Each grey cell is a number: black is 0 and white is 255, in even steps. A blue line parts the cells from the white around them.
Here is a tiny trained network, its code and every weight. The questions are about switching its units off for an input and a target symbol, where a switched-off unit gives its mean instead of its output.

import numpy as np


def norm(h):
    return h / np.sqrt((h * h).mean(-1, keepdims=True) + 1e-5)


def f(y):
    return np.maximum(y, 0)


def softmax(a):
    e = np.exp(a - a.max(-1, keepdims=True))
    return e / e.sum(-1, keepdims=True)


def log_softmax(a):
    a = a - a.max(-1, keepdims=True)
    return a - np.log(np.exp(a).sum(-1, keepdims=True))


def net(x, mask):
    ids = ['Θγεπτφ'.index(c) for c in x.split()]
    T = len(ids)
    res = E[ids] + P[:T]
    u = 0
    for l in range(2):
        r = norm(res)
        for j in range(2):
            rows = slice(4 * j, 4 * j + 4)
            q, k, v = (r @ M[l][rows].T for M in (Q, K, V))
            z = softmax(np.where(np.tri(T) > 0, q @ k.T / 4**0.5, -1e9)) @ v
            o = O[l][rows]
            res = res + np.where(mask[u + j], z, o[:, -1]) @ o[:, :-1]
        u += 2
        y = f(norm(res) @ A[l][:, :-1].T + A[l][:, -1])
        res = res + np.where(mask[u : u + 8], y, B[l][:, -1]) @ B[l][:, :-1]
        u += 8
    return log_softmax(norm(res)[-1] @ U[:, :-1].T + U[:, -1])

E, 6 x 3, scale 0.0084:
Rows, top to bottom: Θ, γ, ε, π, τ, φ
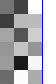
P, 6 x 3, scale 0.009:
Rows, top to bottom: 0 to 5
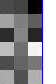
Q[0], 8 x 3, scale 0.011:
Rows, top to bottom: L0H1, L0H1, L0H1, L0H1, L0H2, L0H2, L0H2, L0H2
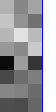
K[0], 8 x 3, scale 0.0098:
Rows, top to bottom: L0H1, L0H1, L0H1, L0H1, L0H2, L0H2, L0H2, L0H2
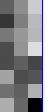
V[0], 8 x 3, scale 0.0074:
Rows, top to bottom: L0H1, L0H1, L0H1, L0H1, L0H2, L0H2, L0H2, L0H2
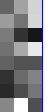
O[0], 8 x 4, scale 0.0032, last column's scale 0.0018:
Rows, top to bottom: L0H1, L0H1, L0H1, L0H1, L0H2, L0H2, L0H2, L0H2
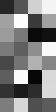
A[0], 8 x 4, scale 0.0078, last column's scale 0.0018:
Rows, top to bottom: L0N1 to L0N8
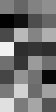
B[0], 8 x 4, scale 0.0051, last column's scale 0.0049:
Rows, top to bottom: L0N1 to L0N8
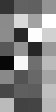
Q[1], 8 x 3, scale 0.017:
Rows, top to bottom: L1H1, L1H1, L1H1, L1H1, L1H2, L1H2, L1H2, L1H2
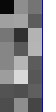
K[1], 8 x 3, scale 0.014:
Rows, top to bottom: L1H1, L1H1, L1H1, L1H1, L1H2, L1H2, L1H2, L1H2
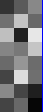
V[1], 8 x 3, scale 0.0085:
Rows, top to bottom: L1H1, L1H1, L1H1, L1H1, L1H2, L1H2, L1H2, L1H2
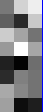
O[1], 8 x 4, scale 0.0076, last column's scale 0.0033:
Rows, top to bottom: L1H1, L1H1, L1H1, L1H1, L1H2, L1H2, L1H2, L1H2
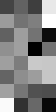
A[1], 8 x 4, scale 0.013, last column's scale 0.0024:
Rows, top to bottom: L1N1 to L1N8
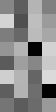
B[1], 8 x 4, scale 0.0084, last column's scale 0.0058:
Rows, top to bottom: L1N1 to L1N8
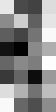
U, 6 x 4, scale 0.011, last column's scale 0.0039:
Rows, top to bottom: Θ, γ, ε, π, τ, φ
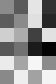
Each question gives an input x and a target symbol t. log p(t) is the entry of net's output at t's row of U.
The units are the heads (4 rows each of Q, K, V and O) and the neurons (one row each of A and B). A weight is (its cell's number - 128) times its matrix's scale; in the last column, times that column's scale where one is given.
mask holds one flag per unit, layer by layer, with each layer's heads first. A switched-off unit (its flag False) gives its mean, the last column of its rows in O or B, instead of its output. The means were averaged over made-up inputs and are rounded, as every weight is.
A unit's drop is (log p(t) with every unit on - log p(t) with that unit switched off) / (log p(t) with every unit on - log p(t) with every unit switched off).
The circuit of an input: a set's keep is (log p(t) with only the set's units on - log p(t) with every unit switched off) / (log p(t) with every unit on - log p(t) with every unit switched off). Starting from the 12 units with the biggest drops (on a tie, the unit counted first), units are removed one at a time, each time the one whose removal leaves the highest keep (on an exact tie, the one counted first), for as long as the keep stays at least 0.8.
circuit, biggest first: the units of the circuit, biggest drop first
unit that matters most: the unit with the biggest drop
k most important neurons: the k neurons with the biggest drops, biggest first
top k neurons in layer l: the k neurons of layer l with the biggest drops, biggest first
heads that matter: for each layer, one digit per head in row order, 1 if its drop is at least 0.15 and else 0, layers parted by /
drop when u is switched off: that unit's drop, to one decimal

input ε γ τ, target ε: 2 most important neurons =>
L1N2, L0N2
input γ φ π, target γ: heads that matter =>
10 / 11
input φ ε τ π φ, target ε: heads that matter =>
01 / 01
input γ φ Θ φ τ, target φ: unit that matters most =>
L0N5
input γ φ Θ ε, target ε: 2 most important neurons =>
L0N8, L0N2
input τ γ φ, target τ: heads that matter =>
11 / 11
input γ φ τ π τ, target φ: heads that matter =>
10 / 01
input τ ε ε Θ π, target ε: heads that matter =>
10 / 01
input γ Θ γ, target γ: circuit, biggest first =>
L1H2, L0N3
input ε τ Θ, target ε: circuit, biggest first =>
L0H1, L1H2
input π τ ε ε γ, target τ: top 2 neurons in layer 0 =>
L0N3, L0N5
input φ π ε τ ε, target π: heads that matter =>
11 / 11
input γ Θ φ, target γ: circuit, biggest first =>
L0N3, L1H2
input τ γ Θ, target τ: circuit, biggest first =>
L1H2
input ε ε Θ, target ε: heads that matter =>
11 / 01
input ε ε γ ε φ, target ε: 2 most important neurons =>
L0N2, L0N3
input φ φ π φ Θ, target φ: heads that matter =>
00 / 01
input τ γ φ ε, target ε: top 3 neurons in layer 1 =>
L1N1, L1N2, L1N4
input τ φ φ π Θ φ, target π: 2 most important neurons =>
L1N4, L0N5
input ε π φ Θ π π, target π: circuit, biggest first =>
L1H1
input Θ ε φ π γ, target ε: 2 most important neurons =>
L0N3, L0N4
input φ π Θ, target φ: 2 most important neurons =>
L0N2, L0N5
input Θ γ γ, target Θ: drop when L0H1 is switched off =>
0.3
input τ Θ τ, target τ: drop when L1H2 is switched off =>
0.7
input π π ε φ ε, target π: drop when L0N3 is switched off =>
0.0
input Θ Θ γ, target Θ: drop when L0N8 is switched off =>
-0.1
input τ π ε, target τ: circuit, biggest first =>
L1H2
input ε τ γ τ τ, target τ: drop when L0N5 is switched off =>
0.1
